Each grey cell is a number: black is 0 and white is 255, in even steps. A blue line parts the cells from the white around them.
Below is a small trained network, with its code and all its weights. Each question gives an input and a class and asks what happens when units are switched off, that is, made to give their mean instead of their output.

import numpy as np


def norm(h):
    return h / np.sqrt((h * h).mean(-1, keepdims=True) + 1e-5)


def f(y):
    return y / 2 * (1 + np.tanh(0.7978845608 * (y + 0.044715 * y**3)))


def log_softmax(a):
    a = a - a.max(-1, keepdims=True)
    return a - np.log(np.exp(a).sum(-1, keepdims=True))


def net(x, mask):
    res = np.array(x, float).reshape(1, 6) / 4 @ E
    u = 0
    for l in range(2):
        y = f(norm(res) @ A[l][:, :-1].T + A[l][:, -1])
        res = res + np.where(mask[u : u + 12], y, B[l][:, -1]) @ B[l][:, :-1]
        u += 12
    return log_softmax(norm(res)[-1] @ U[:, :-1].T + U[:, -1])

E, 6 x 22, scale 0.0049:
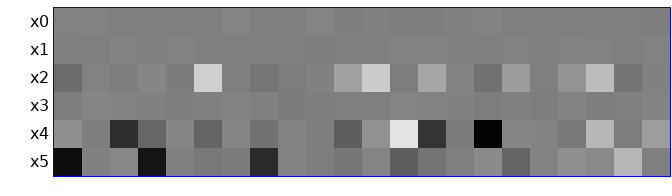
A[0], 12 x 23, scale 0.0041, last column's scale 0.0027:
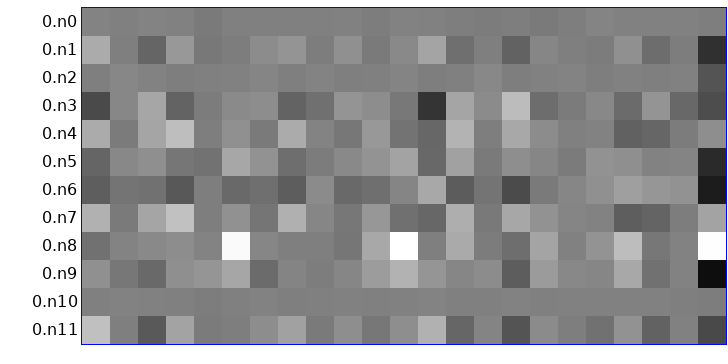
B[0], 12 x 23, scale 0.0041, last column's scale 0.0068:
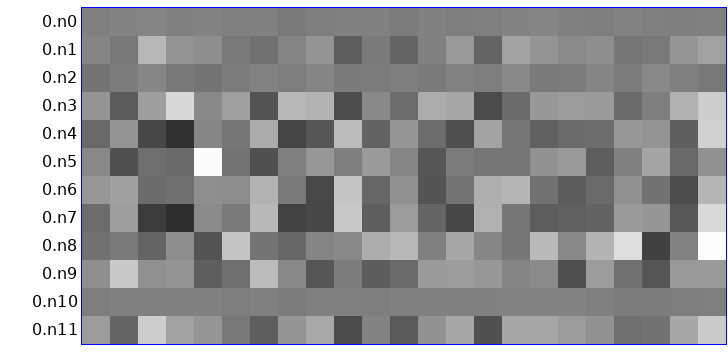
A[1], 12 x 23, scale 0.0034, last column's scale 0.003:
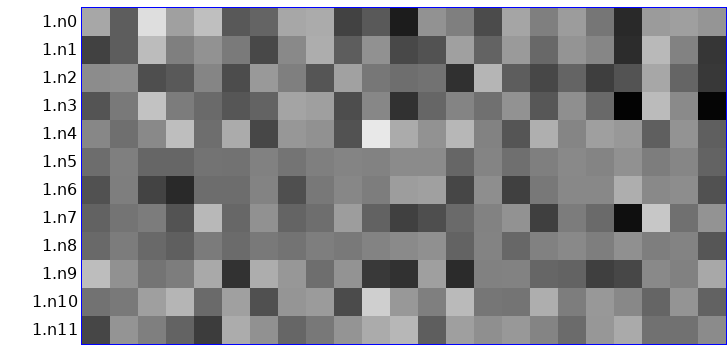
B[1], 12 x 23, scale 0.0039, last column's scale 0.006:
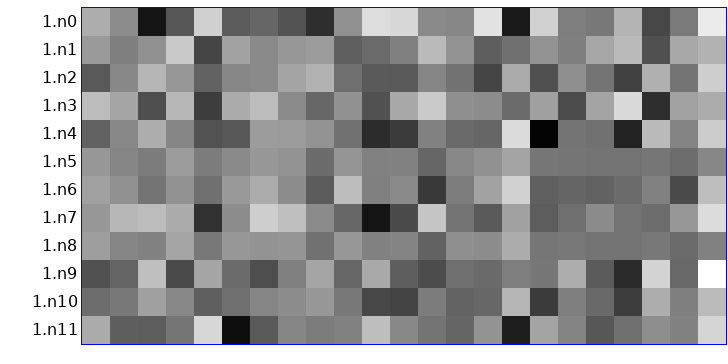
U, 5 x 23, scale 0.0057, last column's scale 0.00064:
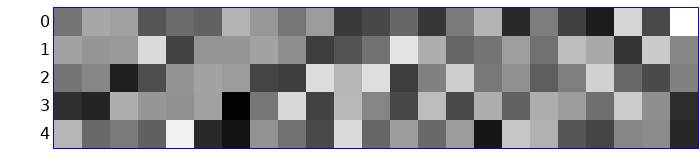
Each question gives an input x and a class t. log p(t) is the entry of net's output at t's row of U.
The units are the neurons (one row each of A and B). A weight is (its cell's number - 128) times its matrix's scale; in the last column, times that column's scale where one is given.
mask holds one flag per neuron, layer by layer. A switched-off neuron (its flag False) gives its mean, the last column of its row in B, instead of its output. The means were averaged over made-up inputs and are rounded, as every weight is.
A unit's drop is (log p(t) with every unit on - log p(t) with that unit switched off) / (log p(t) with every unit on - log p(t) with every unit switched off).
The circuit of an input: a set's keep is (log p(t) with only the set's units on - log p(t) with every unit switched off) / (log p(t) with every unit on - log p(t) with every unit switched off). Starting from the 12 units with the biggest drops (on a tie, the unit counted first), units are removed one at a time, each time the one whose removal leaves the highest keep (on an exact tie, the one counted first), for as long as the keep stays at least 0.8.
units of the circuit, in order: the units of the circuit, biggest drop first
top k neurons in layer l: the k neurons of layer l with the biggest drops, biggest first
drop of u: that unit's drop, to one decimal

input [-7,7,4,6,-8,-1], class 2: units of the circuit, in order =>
0.n7
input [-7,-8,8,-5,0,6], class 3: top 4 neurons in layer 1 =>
1.n0, 1.n4, 1.n10, 1.n3
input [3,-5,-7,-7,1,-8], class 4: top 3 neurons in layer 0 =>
0.n11, 0.n6, 0.n1
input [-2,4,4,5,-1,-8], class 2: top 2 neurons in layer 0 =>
0.n7, 0.n4
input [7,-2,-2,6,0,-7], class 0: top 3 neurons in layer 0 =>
0.n7, 0.n4, 0.n3
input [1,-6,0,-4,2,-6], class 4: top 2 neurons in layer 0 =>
0.n8, 0.n11
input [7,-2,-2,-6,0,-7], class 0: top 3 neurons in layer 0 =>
0.n7, 0.n4, 0.n3
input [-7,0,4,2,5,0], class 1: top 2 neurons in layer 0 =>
0.n7, 0.n4
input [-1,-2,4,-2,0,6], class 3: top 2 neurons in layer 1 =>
1.n0, 1.n4
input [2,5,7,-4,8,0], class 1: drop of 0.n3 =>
-0.1
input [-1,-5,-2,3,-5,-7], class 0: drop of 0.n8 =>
0.2
